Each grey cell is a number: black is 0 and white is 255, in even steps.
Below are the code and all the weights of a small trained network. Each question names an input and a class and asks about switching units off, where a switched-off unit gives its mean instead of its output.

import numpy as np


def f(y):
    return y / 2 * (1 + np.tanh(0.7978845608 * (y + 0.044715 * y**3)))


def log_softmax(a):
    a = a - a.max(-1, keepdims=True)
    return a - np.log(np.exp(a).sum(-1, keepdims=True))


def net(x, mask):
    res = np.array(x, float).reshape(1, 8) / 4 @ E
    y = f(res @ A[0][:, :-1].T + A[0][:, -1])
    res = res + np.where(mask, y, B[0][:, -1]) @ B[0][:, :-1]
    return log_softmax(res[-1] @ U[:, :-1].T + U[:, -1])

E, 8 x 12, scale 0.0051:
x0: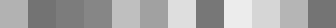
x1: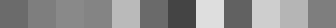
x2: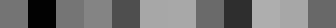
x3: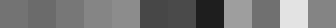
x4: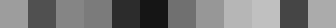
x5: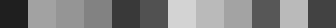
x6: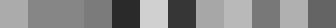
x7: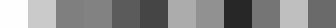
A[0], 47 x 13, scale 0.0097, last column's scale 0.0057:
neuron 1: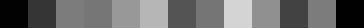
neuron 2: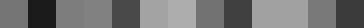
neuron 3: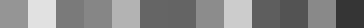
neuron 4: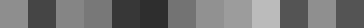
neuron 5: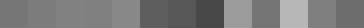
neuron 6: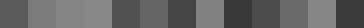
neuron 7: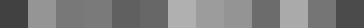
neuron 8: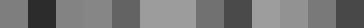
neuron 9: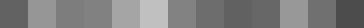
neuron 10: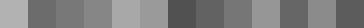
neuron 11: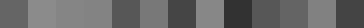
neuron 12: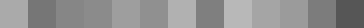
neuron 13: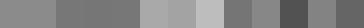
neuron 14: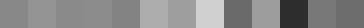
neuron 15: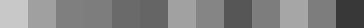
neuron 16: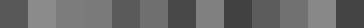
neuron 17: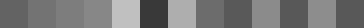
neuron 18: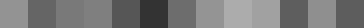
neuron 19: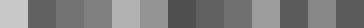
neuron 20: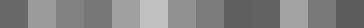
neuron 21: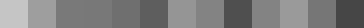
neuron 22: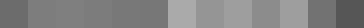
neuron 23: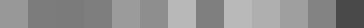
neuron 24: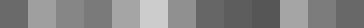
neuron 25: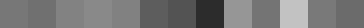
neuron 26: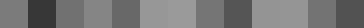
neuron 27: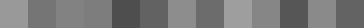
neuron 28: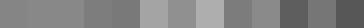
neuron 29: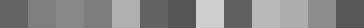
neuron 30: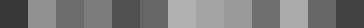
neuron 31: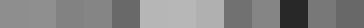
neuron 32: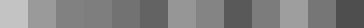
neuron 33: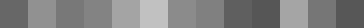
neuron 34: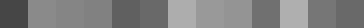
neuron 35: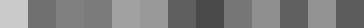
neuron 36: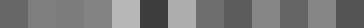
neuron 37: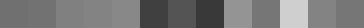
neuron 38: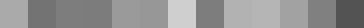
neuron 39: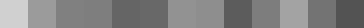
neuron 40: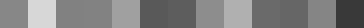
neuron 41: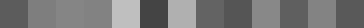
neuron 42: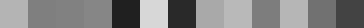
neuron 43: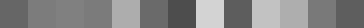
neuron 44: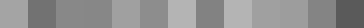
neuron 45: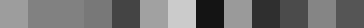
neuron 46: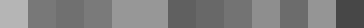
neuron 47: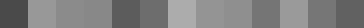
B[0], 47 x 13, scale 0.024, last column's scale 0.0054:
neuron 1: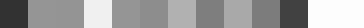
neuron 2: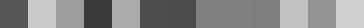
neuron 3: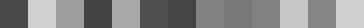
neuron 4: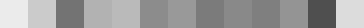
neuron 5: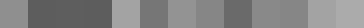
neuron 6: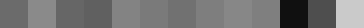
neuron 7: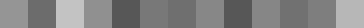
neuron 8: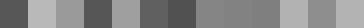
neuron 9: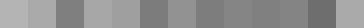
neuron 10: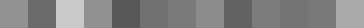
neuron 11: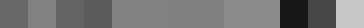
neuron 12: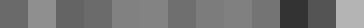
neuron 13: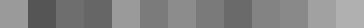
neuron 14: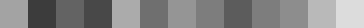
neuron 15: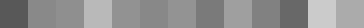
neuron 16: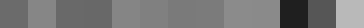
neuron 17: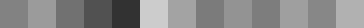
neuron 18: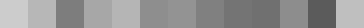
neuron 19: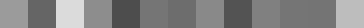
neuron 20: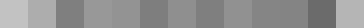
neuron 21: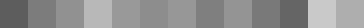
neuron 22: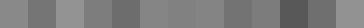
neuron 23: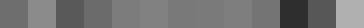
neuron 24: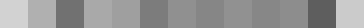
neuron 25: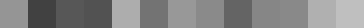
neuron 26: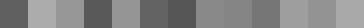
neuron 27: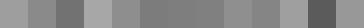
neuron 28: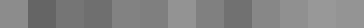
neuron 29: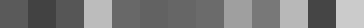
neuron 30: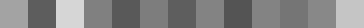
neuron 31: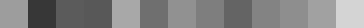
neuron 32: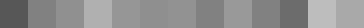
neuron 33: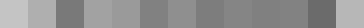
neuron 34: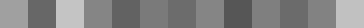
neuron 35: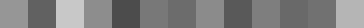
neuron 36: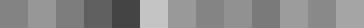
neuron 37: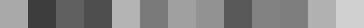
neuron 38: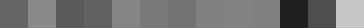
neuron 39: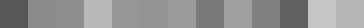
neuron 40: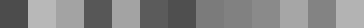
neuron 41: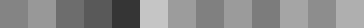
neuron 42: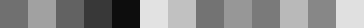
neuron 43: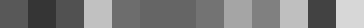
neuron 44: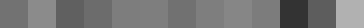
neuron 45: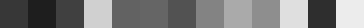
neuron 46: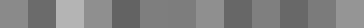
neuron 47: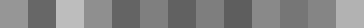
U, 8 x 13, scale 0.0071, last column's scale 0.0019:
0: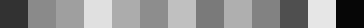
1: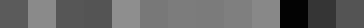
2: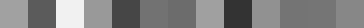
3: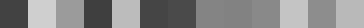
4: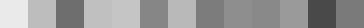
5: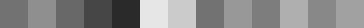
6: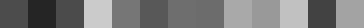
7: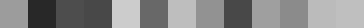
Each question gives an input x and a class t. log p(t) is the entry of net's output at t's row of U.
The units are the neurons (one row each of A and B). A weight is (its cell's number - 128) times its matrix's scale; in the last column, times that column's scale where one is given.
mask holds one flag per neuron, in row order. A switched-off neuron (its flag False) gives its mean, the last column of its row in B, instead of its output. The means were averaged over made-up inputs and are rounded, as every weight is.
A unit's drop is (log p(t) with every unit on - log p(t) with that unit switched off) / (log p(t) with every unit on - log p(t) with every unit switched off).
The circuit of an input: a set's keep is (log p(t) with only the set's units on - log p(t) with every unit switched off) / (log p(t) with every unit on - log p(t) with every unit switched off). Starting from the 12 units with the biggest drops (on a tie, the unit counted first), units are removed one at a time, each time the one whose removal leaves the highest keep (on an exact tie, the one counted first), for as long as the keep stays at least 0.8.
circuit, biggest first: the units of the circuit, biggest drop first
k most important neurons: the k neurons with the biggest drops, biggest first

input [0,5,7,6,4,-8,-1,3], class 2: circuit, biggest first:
neuron 19
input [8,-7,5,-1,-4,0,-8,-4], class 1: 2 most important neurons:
neuron 38; neuron 23
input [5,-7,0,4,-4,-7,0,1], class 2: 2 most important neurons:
neuron 35; neuron 19
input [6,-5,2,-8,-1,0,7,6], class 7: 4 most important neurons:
neuron 31; neuron 14; neuron 13; neuron 1
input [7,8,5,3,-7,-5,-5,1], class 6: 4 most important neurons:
neuron 43; neuron 29; neuron 6; neuron 11
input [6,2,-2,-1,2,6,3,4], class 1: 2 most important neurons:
neuron 38; neuron 23
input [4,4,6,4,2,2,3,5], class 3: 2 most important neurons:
neuron 2; neuron 1
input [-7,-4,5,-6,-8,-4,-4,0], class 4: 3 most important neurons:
neuron 24; neuron 33; neuron 9
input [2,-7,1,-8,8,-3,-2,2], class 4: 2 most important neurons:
neuron 4; neuron 18
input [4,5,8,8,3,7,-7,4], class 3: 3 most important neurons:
neuron 2; neuron 8; neuron 26
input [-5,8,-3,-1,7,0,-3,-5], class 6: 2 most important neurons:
neuron 43; neuron 29
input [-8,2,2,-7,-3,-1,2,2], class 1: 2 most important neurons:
neuron 11; neuron 6
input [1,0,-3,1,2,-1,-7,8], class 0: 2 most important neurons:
neuron 21; neuron 15
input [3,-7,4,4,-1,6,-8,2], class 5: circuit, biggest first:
neuron 41
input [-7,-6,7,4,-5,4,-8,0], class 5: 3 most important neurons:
neuron 41; neuron 17; neuron 36
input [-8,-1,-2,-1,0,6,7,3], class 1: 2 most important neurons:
neuron 6; neuron 11
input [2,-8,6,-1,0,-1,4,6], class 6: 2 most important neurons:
neuron 45; neuron 1
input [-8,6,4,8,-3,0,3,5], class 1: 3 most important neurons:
neuron 6; neuron 11; neuron 16
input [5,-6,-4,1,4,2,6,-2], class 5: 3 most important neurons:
neuron 42; neuron 43; neuron 29
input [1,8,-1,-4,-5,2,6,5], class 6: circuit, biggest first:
neuron 43
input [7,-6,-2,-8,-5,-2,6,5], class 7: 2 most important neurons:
neuron 31; neuron 14
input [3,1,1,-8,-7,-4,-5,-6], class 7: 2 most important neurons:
neuron 14; neuron 31
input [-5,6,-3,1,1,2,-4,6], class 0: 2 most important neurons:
neuron 45; neuron 21
